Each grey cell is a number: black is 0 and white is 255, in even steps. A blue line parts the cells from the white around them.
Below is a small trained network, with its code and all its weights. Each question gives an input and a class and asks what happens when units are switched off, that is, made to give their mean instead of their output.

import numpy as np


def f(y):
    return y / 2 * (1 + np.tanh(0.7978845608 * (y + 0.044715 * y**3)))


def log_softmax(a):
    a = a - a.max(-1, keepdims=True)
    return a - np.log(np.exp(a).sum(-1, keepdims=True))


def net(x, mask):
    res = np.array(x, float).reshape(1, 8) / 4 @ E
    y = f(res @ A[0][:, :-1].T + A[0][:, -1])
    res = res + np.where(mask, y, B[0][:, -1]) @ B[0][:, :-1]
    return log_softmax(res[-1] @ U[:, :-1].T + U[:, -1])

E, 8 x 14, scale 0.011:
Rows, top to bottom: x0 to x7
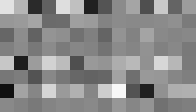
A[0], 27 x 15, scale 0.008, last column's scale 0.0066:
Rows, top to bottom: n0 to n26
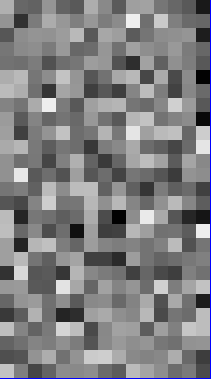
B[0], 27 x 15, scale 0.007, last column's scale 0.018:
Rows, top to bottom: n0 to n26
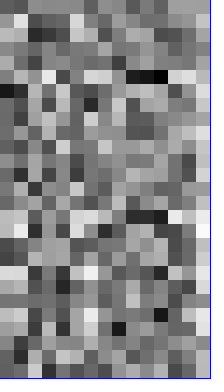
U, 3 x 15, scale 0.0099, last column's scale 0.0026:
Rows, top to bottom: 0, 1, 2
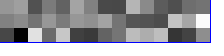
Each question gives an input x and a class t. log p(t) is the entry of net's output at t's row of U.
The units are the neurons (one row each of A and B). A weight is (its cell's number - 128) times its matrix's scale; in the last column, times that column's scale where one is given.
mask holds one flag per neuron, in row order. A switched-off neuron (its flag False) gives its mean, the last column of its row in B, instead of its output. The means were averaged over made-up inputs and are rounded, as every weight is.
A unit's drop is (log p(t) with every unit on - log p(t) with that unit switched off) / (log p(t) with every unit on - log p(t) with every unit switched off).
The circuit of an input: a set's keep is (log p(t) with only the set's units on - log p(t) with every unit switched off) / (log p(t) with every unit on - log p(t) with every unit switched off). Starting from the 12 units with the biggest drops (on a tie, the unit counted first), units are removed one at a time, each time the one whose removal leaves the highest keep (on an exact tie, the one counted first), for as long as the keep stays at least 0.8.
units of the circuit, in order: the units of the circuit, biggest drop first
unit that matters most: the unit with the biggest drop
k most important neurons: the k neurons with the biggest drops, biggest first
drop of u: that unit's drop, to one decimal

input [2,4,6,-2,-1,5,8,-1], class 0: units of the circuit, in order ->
[n2]
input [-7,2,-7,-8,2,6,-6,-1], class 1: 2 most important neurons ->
[n15; n8]
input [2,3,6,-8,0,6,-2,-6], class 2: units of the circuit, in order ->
[n19; n22]
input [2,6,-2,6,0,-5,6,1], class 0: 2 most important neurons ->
[n15; n2]
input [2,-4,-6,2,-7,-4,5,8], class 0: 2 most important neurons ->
[n15; n2]
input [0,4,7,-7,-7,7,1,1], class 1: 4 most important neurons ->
[n19; n16; n23; n20]
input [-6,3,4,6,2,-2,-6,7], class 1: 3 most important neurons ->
[n15; n8; n0]
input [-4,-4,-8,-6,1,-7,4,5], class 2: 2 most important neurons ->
[n15; n19]
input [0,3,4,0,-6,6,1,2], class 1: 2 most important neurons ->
[n16; n19]
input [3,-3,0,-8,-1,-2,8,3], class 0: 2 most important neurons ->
[n2; n15]
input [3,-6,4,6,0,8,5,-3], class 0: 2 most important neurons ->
[n15; n2]
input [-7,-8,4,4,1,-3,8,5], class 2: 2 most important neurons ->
[n7; n15]
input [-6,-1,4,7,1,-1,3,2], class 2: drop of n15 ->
0.3
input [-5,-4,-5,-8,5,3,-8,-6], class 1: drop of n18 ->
0.0
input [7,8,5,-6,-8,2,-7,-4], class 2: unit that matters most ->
n6
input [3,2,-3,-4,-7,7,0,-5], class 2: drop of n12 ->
0.2
